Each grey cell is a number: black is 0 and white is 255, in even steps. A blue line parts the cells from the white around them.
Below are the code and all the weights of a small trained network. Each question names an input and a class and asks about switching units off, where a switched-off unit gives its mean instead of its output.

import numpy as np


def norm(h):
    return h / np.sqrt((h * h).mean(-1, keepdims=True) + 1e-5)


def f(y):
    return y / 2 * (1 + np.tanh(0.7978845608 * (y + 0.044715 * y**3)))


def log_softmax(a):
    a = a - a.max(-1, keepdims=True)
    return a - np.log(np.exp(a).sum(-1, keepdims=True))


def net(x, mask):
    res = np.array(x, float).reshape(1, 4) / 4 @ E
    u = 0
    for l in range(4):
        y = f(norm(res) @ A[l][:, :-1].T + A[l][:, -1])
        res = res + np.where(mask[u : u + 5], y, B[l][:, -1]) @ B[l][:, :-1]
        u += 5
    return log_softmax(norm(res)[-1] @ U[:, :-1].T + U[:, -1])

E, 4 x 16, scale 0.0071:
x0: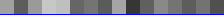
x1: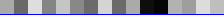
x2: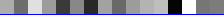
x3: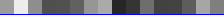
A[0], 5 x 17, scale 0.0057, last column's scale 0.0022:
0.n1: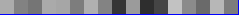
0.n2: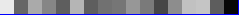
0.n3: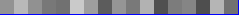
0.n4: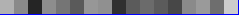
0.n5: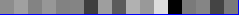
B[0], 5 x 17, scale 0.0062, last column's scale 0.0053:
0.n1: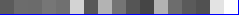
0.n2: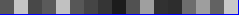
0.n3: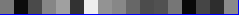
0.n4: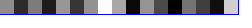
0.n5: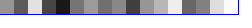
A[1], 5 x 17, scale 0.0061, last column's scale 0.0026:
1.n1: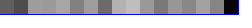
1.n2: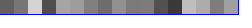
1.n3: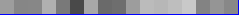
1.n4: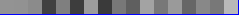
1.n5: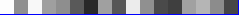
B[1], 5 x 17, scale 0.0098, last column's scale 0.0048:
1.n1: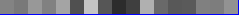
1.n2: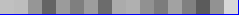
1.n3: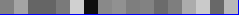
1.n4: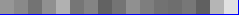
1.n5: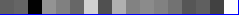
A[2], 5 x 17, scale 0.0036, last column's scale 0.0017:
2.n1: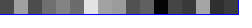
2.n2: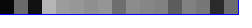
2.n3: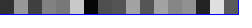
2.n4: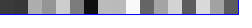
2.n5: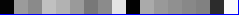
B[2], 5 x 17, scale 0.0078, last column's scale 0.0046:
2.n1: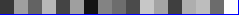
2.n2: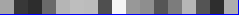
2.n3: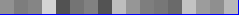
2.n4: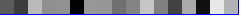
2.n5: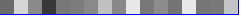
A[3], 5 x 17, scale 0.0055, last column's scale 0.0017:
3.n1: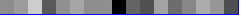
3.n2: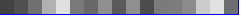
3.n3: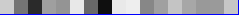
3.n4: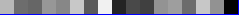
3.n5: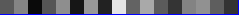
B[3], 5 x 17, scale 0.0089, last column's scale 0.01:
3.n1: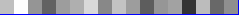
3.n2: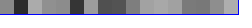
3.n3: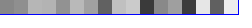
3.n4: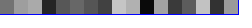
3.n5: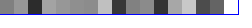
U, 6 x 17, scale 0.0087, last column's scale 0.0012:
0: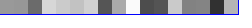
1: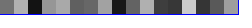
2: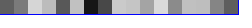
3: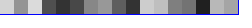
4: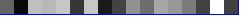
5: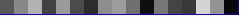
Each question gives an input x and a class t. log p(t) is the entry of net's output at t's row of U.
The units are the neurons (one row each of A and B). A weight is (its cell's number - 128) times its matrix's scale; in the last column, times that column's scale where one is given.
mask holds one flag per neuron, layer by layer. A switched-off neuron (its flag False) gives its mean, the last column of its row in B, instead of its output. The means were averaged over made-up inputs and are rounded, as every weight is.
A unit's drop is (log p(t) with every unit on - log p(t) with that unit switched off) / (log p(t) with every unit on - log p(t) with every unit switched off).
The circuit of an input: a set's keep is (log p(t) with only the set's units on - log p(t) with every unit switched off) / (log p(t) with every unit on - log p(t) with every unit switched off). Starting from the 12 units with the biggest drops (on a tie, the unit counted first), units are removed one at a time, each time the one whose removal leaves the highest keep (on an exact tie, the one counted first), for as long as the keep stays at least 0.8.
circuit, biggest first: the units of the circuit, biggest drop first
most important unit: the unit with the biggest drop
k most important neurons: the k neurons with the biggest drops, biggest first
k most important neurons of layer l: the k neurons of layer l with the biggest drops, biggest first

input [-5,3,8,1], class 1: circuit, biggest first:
(0.n2)
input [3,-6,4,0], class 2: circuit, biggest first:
(0.n4 0.n2)
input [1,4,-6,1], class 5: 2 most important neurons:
(3.n4 1.n4)
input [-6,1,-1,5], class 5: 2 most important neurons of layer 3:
(3.n5 3.n4)
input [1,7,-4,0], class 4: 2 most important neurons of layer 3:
(3.n2 3.n3)
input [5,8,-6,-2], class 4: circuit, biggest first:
(2.n4 3.n2)
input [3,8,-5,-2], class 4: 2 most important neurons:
(2.n4 3.n2)
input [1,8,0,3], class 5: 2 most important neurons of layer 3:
(3.n4 3.n5)
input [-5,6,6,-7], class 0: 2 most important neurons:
(1.n5 3.n3)
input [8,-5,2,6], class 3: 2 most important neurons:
(0.n5 1.n5)
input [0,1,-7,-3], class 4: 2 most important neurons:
(1.n5 2.n4)
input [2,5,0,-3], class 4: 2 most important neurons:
(0.n1 2.n4)
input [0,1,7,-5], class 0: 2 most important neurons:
(1.n5 0.n1)
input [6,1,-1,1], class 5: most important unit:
1.n5
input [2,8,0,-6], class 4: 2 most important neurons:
(0.n1 2.n4)
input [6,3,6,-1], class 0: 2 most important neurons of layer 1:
(1.n5 1.n2)
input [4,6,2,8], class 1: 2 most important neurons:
(1.n5 0.n5)
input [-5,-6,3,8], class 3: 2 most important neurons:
(0.n5 1.n5)
